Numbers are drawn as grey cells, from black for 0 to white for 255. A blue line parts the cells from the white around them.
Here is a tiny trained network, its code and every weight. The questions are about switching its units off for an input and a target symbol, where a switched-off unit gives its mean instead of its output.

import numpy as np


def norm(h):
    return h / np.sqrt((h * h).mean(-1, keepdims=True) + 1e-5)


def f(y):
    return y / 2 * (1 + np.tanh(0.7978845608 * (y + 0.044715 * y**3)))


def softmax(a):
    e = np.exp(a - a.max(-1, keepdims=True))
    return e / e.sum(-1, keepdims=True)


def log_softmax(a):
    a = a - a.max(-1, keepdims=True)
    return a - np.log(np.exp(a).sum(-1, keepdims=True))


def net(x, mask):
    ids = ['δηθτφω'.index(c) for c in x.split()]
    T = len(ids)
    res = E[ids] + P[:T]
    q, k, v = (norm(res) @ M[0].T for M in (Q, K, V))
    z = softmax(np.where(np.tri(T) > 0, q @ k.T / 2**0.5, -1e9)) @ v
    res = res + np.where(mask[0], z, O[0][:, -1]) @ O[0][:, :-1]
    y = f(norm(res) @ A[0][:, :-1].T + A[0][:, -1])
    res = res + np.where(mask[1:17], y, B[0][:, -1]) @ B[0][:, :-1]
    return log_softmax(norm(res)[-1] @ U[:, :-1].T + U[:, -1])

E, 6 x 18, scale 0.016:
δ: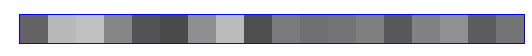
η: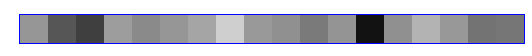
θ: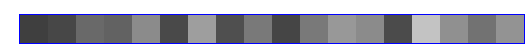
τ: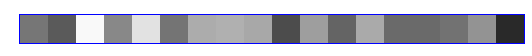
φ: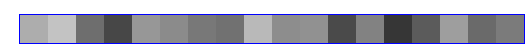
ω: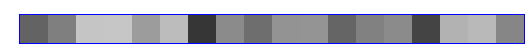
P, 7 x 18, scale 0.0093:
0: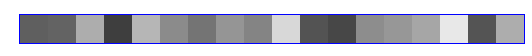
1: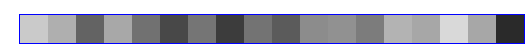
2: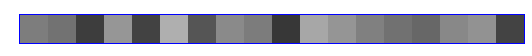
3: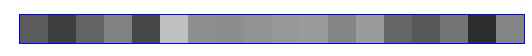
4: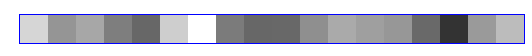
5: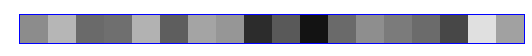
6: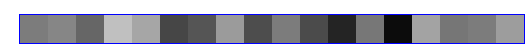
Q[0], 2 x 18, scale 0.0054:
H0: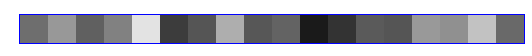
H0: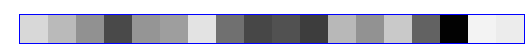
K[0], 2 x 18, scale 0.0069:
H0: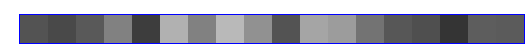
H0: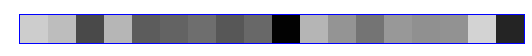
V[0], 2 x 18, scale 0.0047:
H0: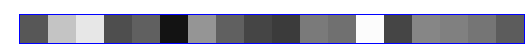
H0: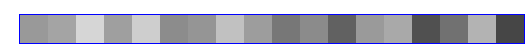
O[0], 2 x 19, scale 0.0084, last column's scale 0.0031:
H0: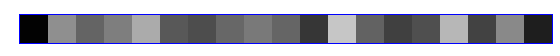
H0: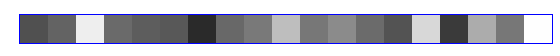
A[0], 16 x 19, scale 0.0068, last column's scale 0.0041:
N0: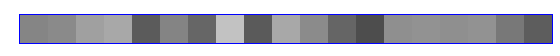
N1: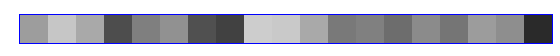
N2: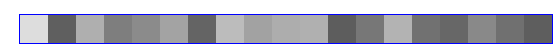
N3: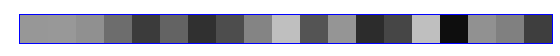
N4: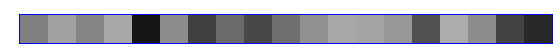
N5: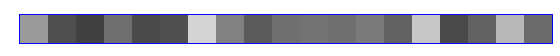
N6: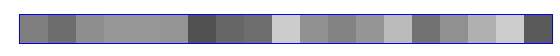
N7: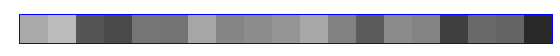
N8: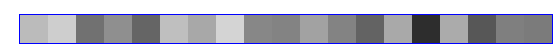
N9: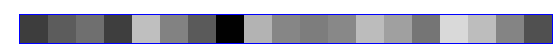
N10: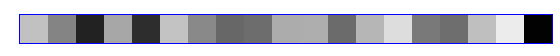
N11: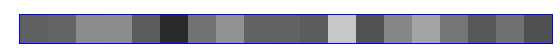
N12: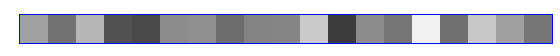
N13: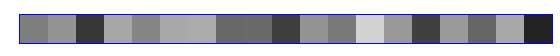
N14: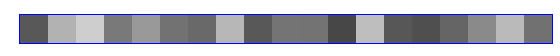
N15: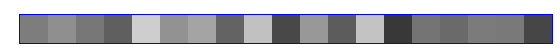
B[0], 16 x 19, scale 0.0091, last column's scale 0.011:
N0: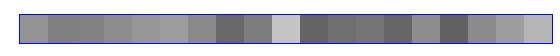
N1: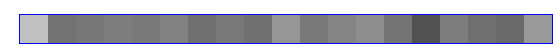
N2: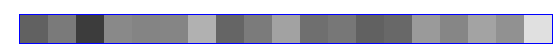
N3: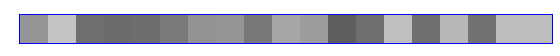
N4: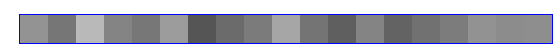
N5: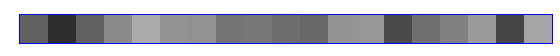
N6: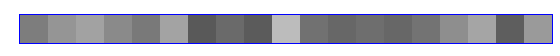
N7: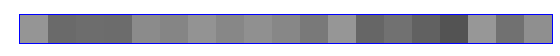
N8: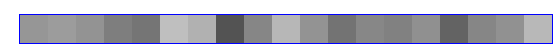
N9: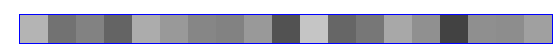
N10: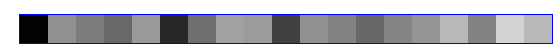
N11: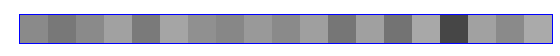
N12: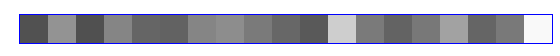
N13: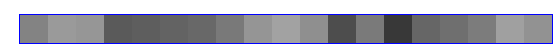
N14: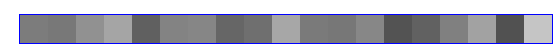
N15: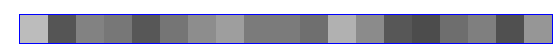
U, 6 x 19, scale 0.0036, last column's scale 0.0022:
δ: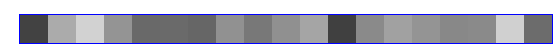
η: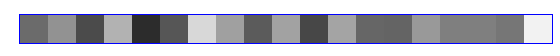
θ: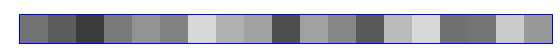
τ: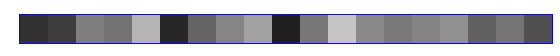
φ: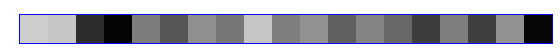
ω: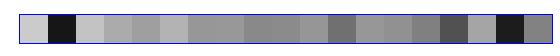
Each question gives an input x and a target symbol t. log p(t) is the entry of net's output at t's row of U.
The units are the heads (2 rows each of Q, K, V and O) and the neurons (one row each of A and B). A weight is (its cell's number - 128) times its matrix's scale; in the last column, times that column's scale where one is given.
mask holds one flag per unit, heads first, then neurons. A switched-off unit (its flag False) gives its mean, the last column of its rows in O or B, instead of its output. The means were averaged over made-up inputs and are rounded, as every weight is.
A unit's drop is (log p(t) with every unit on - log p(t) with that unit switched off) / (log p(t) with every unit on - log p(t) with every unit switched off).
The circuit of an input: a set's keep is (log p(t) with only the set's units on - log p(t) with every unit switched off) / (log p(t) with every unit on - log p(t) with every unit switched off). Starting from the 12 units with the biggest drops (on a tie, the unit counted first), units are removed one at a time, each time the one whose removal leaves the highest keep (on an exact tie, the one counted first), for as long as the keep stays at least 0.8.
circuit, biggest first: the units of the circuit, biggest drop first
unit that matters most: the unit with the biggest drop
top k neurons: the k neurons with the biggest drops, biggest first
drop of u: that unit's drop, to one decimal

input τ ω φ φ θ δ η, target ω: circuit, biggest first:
(N12, N10, N5)
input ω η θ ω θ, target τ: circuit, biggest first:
(N5, N8)
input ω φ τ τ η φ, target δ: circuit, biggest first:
(H0, N3)
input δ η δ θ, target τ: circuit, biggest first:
(H0, N2)
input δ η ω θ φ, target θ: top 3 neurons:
(N10, N14, N2)
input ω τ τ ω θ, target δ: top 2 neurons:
(N3, N12)
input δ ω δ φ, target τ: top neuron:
(N3)
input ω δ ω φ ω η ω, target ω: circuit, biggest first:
(N12, N10)
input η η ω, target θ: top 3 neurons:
(N10, N2, N14)
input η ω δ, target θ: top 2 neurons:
(N10, N14)
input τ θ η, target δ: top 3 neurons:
(N3, N12, N2)
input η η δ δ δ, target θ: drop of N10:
0.3
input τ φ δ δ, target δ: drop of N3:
0.2
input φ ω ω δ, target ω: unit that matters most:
N12
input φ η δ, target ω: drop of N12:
0.2
